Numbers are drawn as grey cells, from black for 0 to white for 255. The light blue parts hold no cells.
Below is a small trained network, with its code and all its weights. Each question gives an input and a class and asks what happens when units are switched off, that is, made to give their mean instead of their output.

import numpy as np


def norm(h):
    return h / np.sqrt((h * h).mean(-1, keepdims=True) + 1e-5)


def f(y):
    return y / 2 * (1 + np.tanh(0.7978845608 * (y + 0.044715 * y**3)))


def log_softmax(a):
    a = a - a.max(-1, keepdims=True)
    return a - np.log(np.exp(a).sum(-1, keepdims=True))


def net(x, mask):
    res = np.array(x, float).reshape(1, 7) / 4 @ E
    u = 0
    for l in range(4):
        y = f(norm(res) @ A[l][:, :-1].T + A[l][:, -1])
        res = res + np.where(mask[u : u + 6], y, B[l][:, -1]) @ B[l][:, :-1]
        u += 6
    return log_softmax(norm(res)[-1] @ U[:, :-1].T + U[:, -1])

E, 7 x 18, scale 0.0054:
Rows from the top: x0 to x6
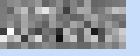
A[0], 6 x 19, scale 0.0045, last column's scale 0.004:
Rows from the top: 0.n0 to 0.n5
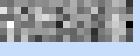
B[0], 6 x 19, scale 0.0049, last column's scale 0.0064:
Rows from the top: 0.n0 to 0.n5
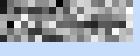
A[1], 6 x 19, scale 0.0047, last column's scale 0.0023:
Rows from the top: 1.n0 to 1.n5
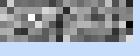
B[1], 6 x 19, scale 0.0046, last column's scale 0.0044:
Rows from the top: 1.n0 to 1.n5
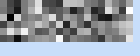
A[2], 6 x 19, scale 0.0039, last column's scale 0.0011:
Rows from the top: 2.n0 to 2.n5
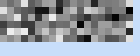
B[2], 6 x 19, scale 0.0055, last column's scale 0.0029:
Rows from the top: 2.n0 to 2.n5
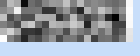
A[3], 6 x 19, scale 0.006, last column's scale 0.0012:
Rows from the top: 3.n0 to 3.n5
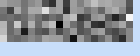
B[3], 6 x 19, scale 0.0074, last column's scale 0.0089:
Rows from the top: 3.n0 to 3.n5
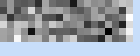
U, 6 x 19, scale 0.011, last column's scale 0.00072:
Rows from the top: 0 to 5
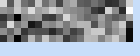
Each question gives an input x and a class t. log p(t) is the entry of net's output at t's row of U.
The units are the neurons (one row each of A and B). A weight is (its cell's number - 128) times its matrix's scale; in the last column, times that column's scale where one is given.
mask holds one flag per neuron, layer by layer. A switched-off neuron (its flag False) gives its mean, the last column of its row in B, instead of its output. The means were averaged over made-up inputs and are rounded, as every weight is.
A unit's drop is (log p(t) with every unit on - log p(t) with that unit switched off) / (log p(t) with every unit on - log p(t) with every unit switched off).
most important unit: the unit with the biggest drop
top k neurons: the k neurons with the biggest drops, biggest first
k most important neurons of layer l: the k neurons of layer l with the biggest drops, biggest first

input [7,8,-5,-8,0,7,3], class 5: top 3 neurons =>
[0.n1; 1.n3; 3.n5]
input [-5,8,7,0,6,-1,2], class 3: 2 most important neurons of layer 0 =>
[0.n5; 0.n4]
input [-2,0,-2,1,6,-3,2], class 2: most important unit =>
0.n5
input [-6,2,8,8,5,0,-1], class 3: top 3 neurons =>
[0.n5; 0.n4; 3.n3]
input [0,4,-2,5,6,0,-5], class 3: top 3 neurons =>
[0.n5; 0.n4; 2.n4]
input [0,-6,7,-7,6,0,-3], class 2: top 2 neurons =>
[0.n5; 1.n5]
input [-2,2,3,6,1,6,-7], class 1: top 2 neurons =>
[0.n3; 0.n5]
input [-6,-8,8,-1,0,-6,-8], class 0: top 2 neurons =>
[0.n1; 0.n5]
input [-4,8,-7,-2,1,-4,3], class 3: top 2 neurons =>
[0.n3; 0.n4]
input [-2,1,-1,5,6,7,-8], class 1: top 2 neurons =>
[0.n3; 3.n3]
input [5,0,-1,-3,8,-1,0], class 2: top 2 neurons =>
[0.n5; 2.n3]
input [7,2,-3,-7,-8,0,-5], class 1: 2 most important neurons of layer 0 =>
[0.n5; 0.n1]
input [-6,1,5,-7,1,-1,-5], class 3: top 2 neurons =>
[0.n3; 3.n2]
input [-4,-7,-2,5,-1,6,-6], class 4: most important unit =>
0.n1
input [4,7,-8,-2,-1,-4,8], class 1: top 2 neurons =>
[0.n1; 1.n1]
